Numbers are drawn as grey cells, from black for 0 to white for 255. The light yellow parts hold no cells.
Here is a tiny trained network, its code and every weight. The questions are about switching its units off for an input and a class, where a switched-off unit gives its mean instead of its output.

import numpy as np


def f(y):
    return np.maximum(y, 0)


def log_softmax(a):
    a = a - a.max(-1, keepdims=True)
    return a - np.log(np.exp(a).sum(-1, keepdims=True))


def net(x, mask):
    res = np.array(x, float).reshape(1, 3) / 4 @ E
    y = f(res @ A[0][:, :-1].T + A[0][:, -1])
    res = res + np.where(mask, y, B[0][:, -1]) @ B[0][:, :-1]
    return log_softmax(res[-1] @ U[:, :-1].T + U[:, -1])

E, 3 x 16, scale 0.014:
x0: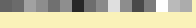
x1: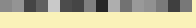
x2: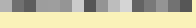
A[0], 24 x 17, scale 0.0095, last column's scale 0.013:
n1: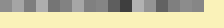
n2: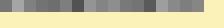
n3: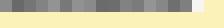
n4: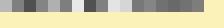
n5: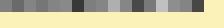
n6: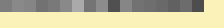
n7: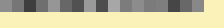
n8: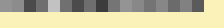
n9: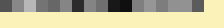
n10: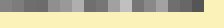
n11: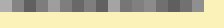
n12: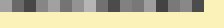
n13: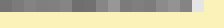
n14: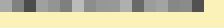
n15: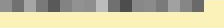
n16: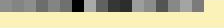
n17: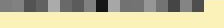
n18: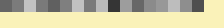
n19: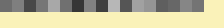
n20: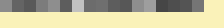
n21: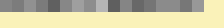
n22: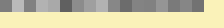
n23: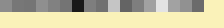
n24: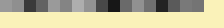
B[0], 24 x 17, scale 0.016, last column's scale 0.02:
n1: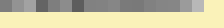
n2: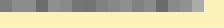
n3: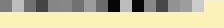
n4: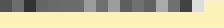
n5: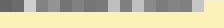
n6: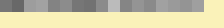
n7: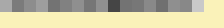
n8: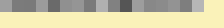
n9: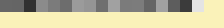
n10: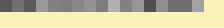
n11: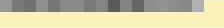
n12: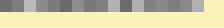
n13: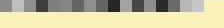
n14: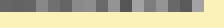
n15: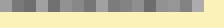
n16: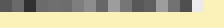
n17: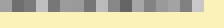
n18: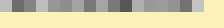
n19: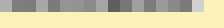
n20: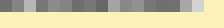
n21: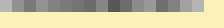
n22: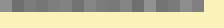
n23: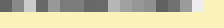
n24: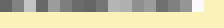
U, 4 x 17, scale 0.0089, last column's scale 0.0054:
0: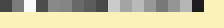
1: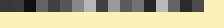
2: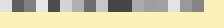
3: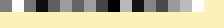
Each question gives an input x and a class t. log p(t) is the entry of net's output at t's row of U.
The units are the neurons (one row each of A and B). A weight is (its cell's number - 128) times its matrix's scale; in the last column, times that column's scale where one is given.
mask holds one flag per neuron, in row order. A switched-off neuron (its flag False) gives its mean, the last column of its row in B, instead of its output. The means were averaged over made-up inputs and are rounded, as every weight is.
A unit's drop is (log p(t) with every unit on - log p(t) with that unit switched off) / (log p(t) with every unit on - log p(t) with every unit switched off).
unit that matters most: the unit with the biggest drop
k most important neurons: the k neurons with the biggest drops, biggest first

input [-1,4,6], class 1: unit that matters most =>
n4
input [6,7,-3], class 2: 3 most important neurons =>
(n19 n17 n24)
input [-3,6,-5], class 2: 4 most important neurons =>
(n17 n19 n4 n7)
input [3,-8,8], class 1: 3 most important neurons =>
(n4 n14 n10)
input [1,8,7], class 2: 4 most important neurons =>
(n17 n7 n16 n8)
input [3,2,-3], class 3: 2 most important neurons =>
(n24 n4)
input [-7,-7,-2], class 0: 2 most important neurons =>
(n24 n20)
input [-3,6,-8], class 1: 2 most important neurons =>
(n16 n9)
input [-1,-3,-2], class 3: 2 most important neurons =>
(n17 n19)
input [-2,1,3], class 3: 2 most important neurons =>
(n9 n16)
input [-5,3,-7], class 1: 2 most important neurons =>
(n16 n9)
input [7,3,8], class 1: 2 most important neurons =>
(n4 n24)
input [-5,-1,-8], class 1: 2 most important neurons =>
(n9 n16)
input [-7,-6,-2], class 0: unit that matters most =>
n24
